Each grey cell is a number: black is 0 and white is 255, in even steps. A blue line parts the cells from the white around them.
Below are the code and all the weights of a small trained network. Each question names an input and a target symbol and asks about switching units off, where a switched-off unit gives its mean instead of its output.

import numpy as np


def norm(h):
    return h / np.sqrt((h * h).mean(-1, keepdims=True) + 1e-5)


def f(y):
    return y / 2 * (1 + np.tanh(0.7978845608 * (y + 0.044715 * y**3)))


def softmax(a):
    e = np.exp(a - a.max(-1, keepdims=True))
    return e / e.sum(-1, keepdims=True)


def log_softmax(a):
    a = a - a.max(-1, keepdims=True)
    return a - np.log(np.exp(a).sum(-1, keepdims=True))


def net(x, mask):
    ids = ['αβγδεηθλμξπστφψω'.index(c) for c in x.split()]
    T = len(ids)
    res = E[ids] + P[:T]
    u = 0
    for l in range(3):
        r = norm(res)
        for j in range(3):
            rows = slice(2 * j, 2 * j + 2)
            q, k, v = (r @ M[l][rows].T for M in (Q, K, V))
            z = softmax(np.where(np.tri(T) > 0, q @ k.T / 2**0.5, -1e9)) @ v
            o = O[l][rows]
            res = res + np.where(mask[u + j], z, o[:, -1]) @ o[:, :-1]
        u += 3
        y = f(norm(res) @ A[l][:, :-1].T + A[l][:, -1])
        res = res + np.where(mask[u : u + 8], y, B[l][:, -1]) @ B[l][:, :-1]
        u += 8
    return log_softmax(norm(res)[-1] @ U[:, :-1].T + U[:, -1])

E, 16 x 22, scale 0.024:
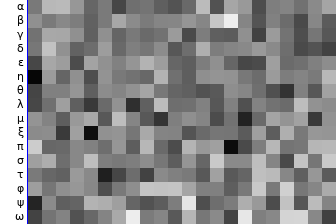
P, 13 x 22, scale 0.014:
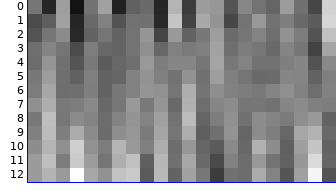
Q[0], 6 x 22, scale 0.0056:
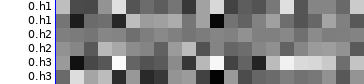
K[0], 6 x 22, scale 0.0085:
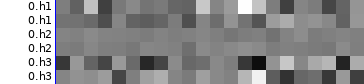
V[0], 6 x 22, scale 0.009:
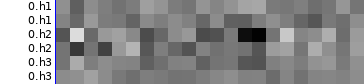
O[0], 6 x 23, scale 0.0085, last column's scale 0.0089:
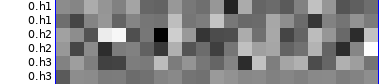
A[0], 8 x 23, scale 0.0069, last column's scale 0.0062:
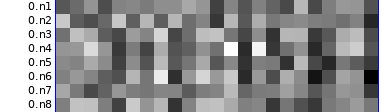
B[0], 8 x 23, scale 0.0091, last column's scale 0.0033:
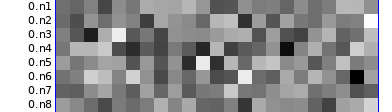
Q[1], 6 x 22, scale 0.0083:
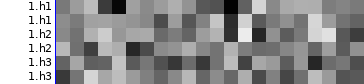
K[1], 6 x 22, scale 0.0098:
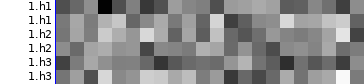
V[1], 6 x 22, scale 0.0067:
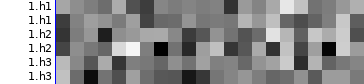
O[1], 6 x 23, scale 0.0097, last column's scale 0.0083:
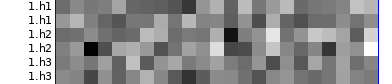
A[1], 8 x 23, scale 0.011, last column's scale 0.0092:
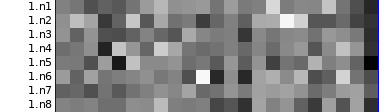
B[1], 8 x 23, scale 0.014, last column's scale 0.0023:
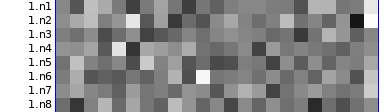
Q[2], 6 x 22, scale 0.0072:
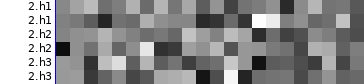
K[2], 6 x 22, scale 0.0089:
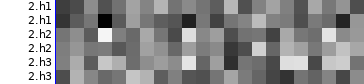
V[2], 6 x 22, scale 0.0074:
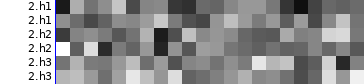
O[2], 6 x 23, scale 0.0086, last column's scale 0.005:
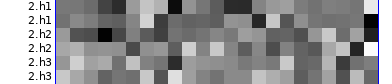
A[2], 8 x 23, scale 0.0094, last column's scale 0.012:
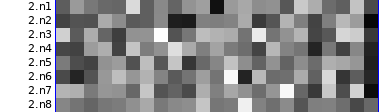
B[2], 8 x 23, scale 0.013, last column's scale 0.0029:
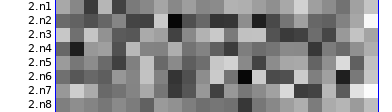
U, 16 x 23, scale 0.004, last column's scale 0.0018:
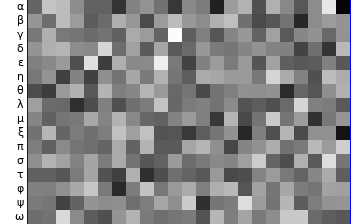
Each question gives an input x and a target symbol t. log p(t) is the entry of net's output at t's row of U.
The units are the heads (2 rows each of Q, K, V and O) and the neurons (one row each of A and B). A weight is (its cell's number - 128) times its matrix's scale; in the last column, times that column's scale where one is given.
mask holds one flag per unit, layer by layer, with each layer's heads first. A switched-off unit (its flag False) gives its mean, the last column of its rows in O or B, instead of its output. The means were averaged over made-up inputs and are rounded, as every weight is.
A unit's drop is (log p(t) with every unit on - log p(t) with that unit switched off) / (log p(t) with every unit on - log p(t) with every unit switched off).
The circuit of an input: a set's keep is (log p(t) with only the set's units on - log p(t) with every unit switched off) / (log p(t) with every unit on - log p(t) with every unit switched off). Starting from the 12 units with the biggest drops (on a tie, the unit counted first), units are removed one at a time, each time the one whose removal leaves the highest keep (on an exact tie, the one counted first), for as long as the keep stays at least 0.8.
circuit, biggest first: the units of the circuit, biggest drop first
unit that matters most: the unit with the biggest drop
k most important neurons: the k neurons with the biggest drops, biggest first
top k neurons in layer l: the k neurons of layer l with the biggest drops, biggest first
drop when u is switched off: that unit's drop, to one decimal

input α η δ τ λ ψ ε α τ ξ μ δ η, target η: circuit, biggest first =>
(2.h2 2.n1)
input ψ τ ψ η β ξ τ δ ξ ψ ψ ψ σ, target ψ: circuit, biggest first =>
(0.h1 1.h2)
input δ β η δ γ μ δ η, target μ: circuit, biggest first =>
(0.h3 1.h1 2.n6)
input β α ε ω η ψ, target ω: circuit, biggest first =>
(1.h2 0.h1)
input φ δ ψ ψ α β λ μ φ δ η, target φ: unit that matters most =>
0.h3
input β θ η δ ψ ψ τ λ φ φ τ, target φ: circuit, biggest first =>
(0.h1 1.h3 2.h1)
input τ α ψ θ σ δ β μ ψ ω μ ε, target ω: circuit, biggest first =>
(0.h3 1.h2)
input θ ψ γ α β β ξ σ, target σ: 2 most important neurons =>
(0.n3 2.n7)
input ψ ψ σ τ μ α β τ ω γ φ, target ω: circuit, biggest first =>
(0.h1 1.h2)
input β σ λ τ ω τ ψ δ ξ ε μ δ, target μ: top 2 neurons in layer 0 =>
(0.n6 0.n4)
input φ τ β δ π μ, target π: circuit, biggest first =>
(2.h3 2.n5)
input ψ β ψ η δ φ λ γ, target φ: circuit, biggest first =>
(0.h3 2.h1)
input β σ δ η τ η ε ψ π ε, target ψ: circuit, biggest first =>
(0.h3 1.h2)
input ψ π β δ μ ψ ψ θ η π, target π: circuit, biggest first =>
(2.n5 2.h1)
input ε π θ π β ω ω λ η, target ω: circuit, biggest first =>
(0.h3 1.h2)
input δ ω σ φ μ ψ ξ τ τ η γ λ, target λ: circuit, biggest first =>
(2.h2)
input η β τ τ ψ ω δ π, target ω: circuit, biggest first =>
(0.h1 1.h2)
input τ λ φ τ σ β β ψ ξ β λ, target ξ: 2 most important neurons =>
(0.n6 0.n8)
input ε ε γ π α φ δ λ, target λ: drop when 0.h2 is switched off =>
0.1
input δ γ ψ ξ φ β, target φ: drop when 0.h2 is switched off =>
1.1
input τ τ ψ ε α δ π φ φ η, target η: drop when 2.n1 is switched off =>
0.3
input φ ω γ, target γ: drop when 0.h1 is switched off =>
0.0
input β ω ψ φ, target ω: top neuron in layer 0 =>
(0.n8)
